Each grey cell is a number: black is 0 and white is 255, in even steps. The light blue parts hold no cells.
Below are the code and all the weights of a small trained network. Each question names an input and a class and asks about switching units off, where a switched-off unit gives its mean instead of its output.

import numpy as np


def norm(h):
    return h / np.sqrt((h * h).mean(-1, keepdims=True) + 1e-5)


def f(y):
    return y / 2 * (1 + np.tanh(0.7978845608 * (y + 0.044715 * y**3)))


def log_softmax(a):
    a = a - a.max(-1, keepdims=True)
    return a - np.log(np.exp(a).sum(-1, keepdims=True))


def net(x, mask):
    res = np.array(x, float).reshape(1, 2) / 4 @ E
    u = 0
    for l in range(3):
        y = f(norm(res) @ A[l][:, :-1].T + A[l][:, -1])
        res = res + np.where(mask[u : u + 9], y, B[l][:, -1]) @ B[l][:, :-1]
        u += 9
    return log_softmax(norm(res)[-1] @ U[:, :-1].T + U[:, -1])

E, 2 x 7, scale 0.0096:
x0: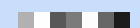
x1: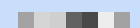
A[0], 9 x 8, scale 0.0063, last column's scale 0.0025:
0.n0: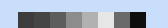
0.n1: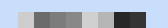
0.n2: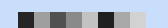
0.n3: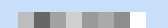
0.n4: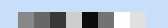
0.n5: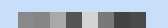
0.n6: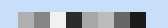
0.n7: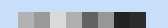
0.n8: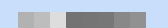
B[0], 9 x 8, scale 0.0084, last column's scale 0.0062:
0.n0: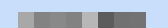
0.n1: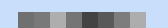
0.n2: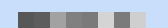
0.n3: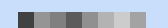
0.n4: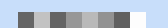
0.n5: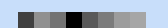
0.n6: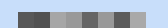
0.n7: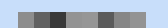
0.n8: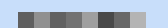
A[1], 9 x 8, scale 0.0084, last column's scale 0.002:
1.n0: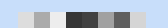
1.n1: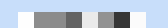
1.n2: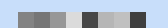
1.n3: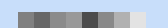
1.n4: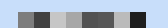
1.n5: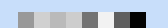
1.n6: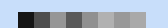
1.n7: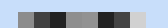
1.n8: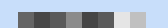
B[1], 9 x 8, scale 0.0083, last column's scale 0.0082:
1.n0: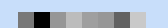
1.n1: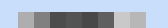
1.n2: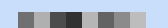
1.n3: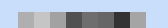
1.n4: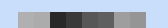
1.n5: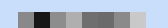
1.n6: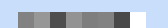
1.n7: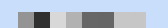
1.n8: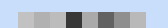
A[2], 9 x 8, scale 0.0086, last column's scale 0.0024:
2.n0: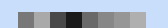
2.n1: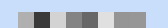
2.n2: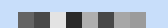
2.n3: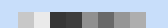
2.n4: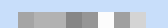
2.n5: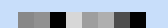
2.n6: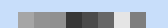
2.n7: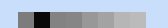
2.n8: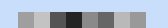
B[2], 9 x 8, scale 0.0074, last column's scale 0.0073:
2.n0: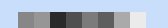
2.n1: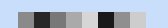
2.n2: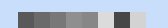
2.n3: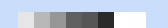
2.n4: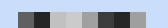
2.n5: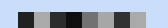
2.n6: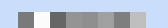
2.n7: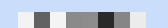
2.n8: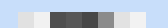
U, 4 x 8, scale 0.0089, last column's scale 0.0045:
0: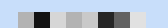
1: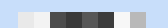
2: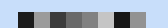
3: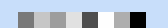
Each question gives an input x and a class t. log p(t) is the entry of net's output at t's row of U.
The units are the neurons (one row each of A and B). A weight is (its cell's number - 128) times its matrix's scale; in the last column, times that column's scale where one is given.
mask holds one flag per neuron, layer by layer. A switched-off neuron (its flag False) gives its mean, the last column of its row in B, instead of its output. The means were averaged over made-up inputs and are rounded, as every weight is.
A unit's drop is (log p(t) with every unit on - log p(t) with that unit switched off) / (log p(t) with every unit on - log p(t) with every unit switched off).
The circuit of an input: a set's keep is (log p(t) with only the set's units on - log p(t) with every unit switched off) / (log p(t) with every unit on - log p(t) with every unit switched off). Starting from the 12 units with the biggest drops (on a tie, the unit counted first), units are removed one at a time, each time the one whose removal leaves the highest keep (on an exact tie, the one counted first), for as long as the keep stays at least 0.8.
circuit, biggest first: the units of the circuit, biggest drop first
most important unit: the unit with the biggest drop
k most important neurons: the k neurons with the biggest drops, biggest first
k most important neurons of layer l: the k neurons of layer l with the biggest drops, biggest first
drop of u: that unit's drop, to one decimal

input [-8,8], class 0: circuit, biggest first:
(2.n4, 2.n1)
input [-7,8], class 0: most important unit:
1.n0
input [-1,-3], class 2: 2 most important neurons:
(0.n2, 1.n6)
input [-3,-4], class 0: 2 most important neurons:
(0.n4, 1.n7)
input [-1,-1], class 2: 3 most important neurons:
(1.n7, 2.n5, 1.n0)
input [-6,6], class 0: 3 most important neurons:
(1.n0, 0.n4, 1.n5)
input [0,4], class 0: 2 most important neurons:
(1.n5, 0.n5)
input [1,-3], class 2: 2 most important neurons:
(0.n2, 1.n6)
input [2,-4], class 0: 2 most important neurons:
(1.n7, 0.n4)
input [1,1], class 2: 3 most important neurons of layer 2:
(2.n3, 2.n7, 2.n8)
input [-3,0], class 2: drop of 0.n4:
0.9
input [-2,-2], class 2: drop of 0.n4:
1.1
